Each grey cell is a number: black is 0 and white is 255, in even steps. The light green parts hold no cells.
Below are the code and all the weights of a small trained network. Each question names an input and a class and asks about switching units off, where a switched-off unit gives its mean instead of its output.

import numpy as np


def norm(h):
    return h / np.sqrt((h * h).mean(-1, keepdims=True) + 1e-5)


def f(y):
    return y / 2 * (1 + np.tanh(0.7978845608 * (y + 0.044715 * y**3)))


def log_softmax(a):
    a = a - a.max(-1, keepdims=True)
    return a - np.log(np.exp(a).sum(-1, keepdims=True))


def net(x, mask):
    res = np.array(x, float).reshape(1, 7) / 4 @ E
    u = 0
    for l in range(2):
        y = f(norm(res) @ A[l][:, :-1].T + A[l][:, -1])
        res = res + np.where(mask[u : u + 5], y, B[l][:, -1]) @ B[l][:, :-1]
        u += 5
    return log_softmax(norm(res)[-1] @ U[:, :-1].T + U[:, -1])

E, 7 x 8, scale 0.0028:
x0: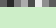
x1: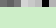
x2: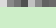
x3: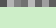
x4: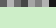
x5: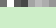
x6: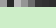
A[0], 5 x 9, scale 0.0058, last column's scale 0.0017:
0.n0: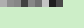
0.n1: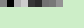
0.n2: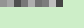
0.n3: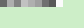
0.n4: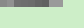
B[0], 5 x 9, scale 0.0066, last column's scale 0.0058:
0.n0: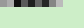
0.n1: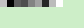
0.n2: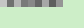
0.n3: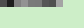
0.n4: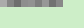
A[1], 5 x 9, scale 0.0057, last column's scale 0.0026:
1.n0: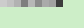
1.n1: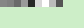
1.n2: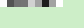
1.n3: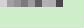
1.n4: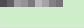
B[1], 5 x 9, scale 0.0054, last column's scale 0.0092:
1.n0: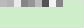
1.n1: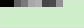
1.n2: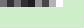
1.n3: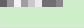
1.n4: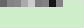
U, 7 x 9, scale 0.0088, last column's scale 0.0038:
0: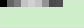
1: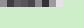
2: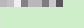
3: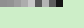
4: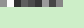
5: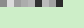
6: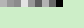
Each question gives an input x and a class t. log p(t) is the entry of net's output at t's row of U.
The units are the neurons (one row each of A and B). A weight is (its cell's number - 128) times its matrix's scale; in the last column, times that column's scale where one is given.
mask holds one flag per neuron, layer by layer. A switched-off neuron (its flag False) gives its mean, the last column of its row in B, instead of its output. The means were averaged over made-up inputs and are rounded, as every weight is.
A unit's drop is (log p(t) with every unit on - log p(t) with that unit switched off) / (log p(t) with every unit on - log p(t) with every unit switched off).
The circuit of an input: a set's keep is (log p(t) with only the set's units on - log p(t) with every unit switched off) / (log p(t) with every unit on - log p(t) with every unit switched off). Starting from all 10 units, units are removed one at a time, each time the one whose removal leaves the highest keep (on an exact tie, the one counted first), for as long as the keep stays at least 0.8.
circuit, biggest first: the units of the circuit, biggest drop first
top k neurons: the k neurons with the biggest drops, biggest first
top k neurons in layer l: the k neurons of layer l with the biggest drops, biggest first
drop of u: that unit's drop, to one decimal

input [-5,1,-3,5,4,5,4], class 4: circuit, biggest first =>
0.n1
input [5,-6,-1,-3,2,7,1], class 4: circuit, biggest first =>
0.n1; 1.n2
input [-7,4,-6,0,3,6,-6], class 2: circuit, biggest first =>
0.n2; 1.n0; 0.n0
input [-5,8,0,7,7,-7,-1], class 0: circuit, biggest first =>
0.n1; 0.n0
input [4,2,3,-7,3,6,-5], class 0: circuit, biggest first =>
0.n1; 0.n0; 1.n1
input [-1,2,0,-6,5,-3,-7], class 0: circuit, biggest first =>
0.n1; 0.n0; 1.n2
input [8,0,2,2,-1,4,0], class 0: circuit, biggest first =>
0.n1; 1.n2
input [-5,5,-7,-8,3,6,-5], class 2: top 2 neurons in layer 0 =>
0.n2; 0.n1
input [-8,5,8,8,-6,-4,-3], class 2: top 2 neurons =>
0.n1; 0.n0
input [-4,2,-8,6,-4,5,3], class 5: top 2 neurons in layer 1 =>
1.n2; 1.n1
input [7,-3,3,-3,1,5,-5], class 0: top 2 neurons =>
0.n1; 1.n1
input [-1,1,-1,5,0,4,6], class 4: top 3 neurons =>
0.n1; 1.n2; 1.n1
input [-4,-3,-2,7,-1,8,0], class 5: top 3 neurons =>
0.n1; 1.n2; 0.n2
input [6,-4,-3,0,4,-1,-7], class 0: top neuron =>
1.n1
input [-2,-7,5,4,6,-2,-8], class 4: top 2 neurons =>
0.n0; 0.n1
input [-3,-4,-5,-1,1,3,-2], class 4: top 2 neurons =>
0.n1; 1.n2
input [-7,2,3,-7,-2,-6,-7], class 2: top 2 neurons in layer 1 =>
1.n3; 1.n0
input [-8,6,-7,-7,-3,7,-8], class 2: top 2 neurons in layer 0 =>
0.n1; 0.n2
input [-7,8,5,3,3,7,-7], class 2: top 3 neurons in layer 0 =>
0.n1; 0.n2; 0.n0
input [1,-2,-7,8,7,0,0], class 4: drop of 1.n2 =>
0.1
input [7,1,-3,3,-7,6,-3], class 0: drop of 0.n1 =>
0.3
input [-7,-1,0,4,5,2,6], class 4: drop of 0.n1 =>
0.5
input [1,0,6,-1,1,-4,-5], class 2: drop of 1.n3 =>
0.4
